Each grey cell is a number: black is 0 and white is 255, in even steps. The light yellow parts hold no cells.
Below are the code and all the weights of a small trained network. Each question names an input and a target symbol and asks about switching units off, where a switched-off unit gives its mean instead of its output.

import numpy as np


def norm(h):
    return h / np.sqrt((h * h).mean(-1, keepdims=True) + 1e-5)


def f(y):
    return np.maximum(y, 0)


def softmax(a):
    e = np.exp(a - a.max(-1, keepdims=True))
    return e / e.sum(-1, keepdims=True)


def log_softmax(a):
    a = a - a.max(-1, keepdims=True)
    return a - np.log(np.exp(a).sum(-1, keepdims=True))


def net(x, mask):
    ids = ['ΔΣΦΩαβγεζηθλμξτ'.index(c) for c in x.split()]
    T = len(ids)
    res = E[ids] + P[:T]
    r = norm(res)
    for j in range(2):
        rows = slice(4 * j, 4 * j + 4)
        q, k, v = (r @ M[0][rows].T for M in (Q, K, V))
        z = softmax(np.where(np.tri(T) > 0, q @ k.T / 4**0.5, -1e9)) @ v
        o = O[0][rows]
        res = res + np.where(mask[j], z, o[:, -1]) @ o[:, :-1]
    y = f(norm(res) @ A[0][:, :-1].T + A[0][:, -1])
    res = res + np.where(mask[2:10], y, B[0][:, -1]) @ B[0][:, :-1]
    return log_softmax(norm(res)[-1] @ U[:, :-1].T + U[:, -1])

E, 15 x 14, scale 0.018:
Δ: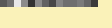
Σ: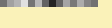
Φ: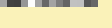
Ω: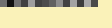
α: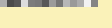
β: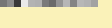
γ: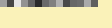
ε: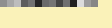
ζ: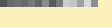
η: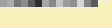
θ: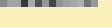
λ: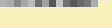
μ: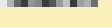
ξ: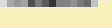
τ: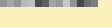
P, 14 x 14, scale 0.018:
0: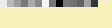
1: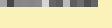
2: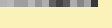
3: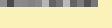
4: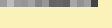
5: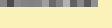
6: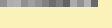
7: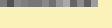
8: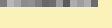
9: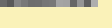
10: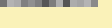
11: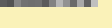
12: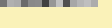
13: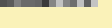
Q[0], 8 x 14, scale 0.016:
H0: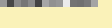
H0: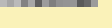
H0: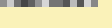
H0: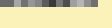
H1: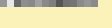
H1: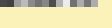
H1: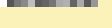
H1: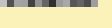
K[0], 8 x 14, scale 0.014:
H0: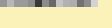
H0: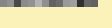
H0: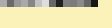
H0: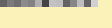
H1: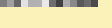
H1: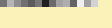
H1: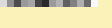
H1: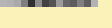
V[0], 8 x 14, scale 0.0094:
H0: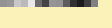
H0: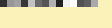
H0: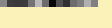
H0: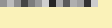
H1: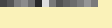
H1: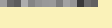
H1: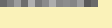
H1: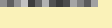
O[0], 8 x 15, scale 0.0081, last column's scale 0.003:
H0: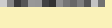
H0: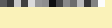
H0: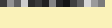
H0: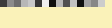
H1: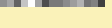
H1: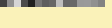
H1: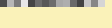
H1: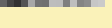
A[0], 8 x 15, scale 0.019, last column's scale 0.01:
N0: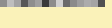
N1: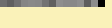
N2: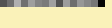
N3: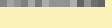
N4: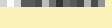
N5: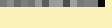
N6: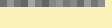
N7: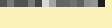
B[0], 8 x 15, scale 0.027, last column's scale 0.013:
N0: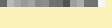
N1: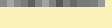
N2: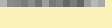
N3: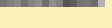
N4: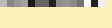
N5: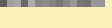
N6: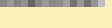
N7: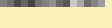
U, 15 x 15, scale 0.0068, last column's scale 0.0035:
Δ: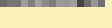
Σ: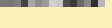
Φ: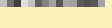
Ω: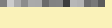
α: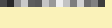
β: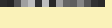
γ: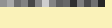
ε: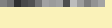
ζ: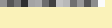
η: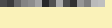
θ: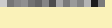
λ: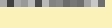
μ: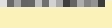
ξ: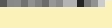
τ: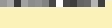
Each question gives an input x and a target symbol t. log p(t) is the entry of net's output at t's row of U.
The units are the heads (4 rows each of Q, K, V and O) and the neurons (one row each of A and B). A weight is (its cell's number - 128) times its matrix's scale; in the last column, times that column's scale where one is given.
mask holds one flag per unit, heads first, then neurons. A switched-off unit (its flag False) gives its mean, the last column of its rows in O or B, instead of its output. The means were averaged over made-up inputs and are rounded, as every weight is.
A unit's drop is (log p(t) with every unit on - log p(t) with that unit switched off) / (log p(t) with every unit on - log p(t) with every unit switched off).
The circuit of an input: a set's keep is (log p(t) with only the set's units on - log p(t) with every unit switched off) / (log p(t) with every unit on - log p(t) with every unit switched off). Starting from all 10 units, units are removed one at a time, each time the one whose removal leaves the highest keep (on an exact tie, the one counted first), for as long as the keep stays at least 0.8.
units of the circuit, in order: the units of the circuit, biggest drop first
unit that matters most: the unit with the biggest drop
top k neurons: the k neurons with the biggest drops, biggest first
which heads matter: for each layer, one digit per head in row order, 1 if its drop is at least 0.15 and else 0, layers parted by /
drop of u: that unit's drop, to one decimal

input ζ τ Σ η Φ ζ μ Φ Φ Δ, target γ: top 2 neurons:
[N1 N4]
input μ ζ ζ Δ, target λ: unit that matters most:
H0
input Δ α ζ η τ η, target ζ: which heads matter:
10
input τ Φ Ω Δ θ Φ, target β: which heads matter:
10
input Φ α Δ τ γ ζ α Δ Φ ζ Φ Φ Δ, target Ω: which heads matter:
00
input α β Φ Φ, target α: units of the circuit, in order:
[N4 H1 N0]
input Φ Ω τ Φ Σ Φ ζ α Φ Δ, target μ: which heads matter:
10
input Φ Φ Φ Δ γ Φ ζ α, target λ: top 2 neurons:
[N2 N4]
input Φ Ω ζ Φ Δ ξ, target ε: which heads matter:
01
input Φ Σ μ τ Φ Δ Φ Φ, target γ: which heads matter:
01
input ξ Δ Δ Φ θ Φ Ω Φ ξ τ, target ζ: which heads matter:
10
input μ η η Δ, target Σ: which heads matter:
11
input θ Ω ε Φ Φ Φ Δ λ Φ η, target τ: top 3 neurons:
[N4 N3 N0]
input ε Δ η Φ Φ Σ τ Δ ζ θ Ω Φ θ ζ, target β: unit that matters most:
H0
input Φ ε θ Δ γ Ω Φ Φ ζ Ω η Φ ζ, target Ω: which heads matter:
00
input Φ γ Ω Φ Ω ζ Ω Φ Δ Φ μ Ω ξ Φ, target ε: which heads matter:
01
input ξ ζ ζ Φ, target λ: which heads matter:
10
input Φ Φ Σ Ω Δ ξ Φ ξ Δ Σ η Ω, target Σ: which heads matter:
11
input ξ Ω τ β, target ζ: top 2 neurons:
[N4 N0]
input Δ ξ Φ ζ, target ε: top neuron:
[N7]
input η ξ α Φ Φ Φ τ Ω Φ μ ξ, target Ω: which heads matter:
01
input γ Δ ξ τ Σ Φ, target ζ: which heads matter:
10
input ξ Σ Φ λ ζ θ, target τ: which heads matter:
11
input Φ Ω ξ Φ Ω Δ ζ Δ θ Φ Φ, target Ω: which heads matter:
00
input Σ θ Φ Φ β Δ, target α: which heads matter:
11
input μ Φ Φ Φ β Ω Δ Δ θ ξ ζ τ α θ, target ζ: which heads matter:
10
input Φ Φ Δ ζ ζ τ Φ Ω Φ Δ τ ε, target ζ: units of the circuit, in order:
[H0]
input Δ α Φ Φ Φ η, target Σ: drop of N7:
0.0
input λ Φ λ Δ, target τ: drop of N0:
0.1
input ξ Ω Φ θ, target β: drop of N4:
0.2
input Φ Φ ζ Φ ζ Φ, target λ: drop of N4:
0.3
